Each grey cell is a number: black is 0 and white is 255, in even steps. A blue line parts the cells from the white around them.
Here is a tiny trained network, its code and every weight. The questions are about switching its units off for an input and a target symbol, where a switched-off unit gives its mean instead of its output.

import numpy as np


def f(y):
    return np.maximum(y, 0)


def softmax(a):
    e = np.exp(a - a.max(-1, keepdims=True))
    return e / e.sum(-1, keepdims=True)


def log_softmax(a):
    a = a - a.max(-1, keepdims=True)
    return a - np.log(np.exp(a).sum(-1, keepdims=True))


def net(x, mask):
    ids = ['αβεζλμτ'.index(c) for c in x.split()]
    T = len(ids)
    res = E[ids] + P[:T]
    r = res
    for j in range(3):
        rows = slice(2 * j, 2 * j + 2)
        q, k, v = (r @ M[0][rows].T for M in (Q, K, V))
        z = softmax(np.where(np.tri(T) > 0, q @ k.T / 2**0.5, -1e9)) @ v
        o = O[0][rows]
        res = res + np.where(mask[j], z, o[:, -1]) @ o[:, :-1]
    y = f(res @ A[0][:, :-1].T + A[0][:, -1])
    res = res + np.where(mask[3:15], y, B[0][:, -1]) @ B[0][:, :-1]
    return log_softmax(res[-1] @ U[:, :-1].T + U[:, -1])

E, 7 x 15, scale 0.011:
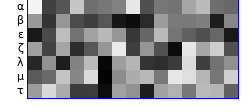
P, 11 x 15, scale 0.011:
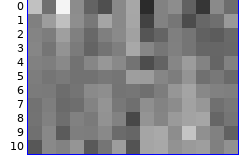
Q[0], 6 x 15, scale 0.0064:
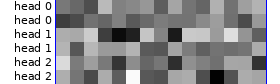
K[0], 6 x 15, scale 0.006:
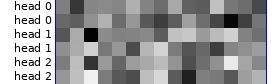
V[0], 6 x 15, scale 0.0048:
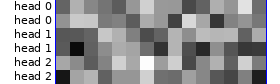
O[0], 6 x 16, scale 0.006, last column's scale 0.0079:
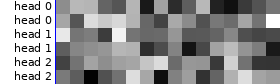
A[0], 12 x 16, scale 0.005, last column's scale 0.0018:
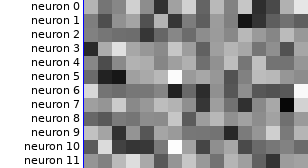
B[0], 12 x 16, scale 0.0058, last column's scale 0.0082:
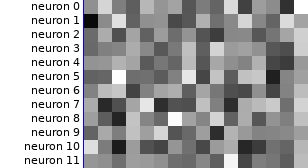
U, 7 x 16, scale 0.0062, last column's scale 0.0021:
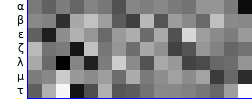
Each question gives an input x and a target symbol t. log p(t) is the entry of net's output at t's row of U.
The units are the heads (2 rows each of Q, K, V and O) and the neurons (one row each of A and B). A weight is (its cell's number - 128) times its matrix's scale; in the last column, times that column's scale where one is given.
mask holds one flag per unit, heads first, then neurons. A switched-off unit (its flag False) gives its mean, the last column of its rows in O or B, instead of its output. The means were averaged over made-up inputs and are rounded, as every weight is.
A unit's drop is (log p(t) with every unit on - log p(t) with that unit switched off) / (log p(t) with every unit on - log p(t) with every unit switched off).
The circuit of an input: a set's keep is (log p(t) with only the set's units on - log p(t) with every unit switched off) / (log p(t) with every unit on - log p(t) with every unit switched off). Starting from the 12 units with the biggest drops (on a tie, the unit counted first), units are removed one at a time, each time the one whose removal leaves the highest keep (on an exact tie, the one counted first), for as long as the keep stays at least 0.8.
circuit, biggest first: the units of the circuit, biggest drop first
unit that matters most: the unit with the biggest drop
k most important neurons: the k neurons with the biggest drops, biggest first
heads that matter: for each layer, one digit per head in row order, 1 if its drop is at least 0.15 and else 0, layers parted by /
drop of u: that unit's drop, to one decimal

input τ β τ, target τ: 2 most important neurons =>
(neuron 8; neuron 6)
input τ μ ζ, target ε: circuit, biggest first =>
(head 2; neuron 0; neuron 5)
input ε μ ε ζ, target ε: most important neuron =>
(neuron 5)
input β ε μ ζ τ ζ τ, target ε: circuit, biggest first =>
(head 2; neuron 0; neuron 7)
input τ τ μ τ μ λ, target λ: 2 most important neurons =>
(neuron 10; neuron 7)
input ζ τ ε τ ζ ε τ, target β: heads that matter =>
111
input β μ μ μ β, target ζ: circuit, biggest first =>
(head 1; neuron 6)
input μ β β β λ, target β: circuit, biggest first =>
(head 2; head 1)
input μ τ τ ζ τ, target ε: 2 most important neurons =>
(neuron 7; neuron 0)
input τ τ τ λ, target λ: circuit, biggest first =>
(head 1; neuron 10; neuron 7)
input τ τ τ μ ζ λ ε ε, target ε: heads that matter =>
000
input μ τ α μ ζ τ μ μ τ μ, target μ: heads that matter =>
001
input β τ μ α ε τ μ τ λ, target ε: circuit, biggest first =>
(neuron 5; head 0)
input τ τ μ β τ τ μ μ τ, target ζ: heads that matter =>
010
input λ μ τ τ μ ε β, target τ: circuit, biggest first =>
(neuron 6; neuron 1)
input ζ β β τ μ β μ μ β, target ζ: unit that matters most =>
head 1
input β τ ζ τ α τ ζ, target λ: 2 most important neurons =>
(neuron 10; neuron 1)
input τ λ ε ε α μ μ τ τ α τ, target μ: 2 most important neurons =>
(neuron 3; neuron 8)
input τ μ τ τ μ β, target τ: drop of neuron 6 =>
0.2
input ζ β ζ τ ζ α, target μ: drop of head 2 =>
0.4
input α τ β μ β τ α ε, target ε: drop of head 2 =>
-0.1
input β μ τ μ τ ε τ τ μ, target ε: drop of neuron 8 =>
0.1
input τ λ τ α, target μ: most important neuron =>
(neuron 4)
